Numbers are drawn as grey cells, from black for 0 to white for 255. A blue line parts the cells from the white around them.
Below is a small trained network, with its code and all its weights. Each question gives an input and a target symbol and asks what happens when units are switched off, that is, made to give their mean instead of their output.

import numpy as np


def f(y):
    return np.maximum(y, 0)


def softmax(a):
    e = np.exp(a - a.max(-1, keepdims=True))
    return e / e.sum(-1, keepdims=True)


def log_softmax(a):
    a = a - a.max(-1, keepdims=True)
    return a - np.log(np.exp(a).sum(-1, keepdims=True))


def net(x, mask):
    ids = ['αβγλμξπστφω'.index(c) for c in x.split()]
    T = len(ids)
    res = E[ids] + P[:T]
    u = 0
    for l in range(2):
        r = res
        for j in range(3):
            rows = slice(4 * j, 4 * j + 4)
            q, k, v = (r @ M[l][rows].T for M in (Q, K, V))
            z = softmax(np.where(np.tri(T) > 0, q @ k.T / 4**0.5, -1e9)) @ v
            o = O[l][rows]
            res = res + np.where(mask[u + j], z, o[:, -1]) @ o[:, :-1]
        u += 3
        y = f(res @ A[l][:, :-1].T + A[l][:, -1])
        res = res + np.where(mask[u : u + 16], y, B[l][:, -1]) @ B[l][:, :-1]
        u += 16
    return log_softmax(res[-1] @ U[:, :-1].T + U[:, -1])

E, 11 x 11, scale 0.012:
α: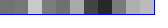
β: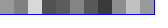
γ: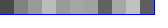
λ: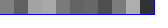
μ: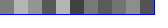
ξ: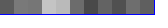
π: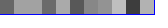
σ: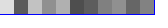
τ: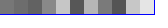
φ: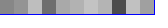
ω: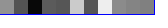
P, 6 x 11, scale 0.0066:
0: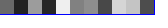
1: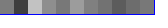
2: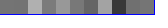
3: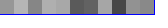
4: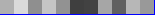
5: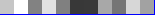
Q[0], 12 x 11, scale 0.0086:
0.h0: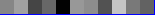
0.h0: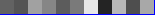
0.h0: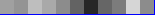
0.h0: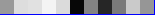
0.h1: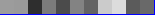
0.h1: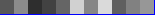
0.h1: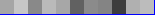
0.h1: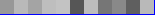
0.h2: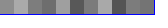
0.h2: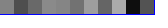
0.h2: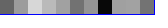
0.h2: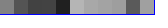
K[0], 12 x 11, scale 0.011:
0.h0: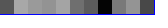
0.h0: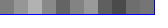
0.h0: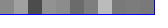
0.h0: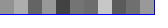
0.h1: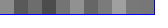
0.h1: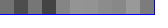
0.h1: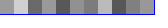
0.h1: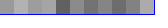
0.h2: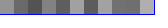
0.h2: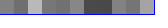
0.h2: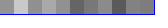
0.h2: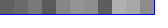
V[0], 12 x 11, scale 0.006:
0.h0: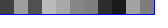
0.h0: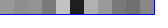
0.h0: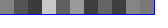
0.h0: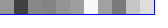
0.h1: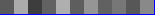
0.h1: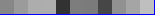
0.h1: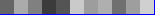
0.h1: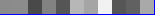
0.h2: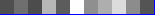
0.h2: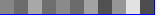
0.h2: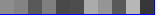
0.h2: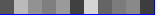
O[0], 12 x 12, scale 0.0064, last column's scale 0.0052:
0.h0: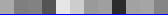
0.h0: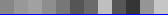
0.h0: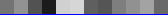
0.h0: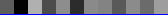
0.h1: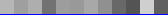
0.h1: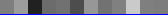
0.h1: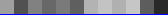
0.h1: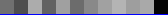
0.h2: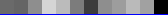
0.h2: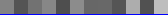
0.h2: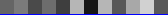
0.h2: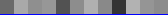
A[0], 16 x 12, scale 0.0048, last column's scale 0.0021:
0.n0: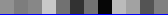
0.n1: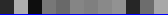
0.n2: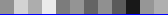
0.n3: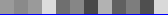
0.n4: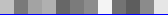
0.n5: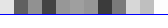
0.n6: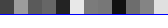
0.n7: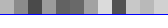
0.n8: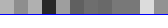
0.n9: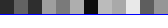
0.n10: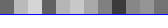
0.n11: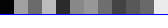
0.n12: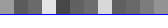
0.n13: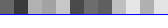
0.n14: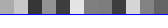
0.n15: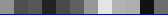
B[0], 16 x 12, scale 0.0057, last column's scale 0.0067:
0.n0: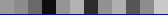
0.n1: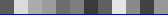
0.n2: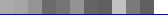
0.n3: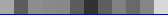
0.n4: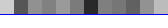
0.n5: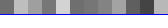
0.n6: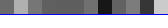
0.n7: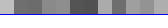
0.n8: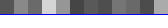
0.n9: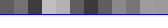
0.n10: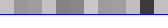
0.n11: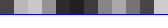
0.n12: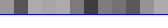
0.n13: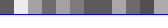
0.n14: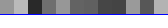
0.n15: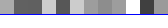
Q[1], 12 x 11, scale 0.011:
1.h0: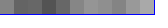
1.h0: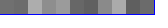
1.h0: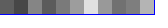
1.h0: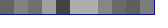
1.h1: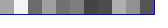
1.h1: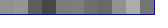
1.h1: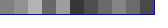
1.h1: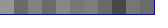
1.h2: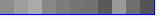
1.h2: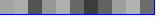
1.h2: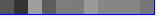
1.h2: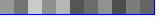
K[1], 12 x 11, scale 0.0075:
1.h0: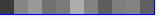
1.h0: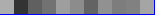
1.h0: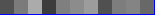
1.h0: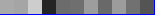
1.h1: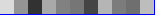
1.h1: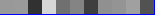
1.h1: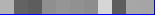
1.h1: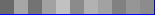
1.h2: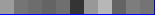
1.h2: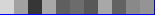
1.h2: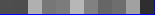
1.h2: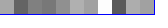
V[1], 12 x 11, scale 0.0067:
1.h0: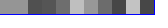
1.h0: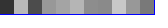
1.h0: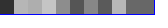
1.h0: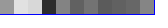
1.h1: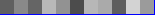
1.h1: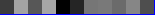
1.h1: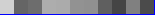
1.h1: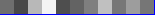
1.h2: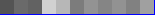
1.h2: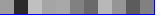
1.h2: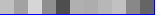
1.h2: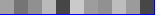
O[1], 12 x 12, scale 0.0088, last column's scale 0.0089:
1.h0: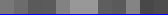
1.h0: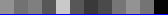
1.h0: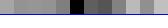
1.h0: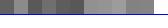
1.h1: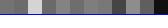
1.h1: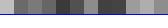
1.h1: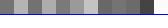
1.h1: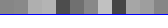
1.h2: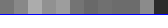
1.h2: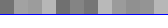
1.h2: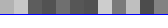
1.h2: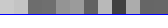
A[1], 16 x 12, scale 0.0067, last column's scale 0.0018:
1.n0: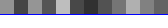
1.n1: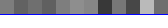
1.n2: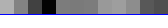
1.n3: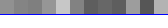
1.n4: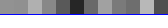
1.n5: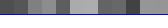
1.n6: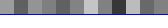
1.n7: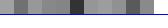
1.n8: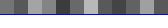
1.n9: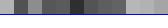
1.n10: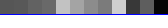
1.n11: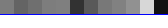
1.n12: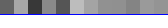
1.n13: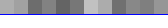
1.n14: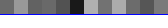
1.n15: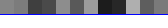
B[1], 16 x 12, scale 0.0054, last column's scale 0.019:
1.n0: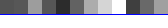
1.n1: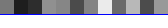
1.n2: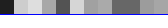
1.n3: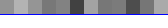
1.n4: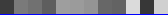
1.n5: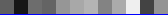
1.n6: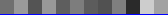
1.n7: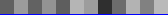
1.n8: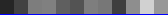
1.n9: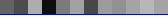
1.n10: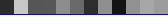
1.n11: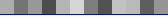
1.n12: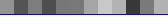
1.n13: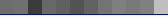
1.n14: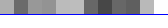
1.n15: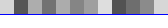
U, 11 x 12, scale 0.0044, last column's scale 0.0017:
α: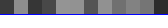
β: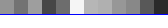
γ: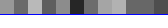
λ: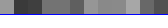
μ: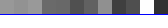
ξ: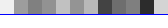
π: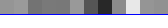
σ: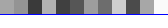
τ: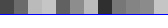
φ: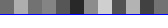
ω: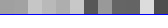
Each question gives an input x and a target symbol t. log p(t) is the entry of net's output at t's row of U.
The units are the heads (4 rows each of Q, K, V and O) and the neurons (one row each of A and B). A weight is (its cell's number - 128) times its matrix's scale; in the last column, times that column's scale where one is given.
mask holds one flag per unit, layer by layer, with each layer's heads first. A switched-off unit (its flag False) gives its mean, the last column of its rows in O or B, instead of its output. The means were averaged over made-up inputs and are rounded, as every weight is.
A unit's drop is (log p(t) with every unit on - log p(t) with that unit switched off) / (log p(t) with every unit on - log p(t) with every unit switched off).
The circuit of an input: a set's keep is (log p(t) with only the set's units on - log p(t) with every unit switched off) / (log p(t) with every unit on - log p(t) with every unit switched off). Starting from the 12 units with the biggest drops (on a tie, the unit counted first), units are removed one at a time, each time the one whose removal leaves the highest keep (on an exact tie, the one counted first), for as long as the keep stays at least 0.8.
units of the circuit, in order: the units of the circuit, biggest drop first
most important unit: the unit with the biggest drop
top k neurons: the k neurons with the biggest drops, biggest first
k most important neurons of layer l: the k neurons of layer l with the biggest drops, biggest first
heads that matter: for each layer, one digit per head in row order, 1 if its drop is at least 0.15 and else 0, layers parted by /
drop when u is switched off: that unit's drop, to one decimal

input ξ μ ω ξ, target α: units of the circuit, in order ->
(0.h0, 1.n10, 1.h1, 1.h0)
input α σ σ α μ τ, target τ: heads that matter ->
100 / 011
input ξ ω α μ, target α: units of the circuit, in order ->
(0.h0, 1.n10, 1.h1, 1.h0)
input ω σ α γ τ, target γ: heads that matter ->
101 / 100
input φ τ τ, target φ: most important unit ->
0.n15
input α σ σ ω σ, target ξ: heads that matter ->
101 / 110
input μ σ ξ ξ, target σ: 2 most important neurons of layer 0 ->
(0.n6, 0.n1)
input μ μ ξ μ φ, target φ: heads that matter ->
010 / 011
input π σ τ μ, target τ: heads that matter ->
000 / 001
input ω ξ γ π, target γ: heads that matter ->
101 / 100
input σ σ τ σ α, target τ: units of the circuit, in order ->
(1.h2, 0.h0, 0.n7, 0.n2)
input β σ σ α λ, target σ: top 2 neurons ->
(0.n6, 0.n4)
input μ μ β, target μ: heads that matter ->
001 / 010
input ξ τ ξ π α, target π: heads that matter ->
100 / 100
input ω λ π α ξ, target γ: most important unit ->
1.h0
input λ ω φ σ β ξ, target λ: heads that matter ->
111 / 011
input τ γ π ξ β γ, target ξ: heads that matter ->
100 / 000
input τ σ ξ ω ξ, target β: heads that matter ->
110 / 100
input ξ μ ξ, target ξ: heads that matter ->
100 / 000
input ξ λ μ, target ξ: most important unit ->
0.h0
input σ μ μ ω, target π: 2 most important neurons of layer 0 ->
(0.n1, 0.n11)
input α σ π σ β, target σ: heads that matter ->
000 / 010
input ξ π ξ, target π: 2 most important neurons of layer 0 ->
(0.n6, 0.n11)
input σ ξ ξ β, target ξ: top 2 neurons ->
(0.n14, 0.n10)
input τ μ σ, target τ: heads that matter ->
100 / 001
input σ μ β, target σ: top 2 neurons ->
(0.n6, 0.n0)
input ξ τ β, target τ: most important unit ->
1.h2
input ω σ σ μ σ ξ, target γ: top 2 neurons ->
(0.n9, 1.n0)
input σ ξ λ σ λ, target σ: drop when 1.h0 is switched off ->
0.1
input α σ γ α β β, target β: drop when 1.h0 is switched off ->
0.2
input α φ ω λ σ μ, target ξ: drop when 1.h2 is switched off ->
0.1
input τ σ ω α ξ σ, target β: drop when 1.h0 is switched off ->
1.0
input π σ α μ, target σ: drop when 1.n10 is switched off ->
0.0
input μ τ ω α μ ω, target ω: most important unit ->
0.h2
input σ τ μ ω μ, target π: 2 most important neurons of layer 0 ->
(0.n1, 0.n11)
